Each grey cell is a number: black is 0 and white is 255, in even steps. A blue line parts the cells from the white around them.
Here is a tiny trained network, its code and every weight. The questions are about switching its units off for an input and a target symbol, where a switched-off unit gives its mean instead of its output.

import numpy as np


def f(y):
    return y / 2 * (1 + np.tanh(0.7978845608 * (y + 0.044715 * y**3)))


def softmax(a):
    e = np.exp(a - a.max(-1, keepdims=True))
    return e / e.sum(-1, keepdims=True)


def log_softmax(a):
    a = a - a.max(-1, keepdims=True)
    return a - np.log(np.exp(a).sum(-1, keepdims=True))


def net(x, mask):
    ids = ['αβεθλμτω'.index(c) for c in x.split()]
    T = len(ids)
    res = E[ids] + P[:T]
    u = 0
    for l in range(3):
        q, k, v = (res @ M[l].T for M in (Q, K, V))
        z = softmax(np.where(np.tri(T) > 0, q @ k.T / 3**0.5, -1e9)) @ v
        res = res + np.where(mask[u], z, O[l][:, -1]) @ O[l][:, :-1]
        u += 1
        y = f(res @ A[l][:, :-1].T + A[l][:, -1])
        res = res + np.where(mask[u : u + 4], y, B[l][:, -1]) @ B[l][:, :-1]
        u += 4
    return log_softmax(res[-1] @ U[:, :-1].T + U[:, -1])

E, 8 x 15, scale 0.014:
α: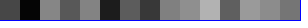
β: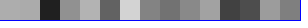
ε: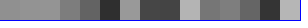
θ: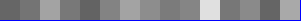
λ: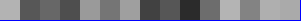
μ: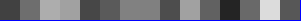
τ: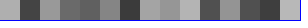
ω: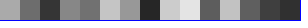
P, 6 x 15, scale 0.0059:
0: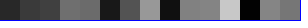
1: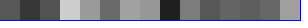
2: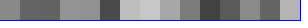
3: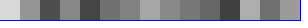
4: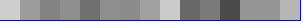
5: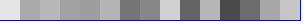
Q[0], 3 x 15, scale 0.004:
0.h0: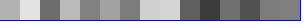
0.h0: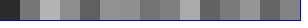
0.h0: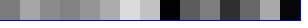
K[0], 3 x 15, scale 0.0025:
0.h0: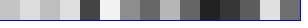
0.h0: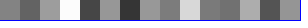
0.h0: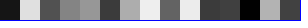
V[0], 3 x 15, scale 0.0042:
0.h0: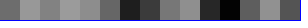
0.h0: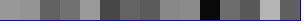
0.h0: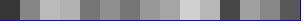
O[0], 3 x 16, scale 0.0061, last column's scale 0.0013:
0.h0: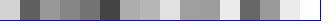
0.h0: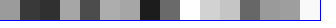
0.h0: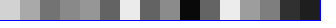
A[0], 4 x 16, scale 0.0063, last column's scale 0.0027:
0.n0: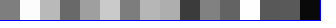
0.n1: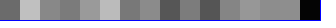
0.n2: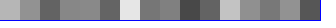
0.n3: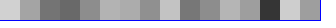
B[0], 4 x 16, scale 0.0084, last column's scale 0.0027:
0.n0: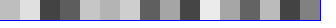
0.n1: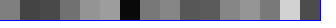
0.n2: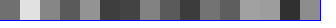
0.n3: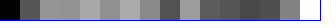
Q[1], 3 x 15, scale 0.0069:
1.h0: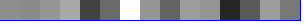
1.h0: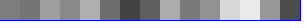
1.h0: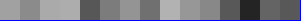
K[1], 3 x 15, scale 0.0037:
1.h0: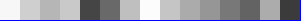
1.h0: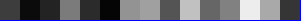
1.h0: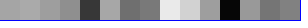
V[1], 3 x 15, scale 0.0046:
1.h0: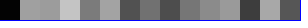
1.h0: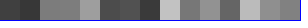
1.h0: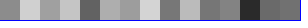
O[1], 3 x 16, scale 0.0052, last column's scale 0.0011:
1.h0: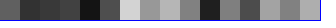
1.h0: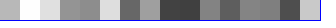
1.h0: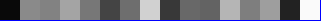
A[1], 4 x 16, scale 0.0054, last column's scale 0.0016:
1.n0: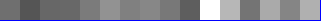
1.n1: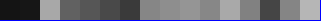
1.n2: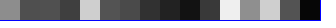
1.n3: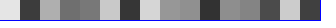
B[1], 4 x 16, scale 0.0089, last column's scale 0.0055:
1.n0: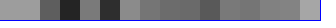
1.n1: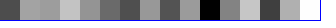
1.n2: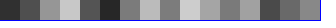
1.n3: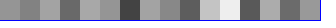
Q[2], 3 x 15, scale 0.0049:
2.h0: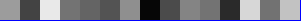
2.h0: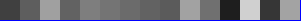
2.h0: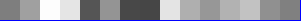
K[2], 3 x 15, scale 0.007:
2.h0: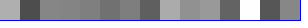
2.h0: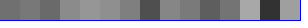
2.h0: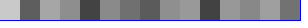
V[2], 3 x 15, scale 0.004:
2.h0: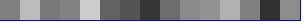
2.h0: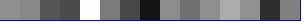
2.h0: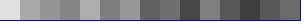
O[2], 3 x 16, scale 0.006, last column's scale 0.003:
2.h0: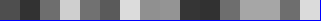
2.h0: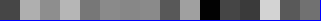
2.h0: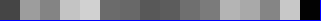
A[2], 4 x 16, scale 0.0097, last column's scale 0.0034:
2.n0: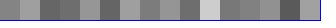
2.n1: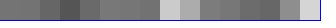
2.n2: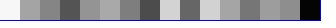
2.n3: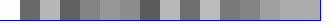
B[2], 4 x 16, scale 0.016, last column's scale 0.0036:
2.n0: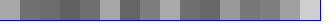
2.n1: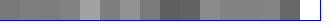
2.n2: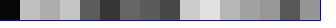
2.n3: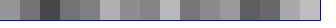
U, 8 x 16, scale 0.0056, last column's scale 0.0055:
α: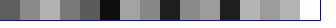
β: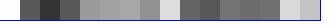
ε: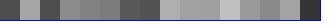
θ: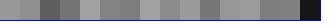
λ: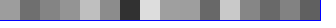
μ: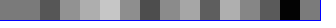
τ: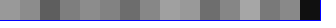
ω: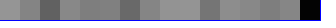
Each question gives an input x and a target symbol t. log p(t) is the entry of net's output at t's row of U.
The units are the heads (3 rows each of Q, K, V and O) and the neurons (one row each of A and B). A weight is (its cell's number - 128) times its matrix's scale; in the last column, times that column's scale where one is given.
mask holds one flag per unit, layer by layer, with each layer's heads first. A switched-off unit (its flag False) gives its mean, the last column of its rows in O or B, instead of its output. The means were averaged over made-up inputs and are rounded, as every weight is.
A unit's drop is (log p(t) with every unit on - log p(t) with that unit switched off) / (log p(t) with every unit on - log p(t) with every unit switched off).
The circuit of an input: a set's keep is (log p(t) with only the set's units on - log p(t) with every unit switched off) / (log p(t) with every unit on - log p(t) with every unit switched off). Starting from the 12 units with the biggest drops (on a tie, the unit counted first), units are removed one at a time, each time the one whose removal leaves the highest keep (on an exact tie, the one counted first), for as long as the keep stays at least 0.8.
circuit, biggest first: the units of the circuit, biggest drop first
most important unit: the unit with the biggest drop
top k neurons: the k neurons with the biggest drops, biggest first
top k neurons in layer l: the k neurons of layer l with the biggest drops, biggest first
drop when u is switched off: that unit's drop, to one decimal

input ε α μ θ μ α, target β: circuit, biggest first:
[1.h0, 0.n3, 2.n3]
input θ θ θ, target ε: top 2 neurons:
[2.n2, 1.n1]
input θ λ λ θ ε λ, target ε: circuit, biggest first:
[2.n2, 1.n1, 2.n3]
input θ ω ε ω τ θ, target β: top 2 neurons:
[0.n0, 1.n1]
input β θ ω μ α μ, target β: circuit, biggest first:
[0.h0, 0.n3, 1.n1, 2.n3]
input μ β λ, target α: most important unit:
1.n2
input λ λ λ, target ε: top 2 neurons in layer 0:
[0.n3, 0.n2]
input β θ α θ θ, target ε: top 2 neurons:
[2.n2, 0.n0]
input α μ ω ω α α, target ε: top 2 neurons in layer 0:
[0.n3, 0.n1]
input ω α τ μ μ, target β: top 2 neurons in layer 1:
[1.n1, 1.n3]
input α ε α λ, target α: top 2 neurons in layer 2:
[2.n3, 2.n0]
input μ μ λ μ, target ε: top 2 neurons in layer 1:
[1.n1, 1.n2]
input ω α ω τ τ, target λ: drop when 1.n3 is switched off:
0.5
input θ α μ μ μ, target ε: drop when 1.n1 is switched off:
0.9
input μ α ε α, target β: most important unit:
1.h0
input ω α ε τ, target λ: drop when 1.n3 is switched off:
0.6
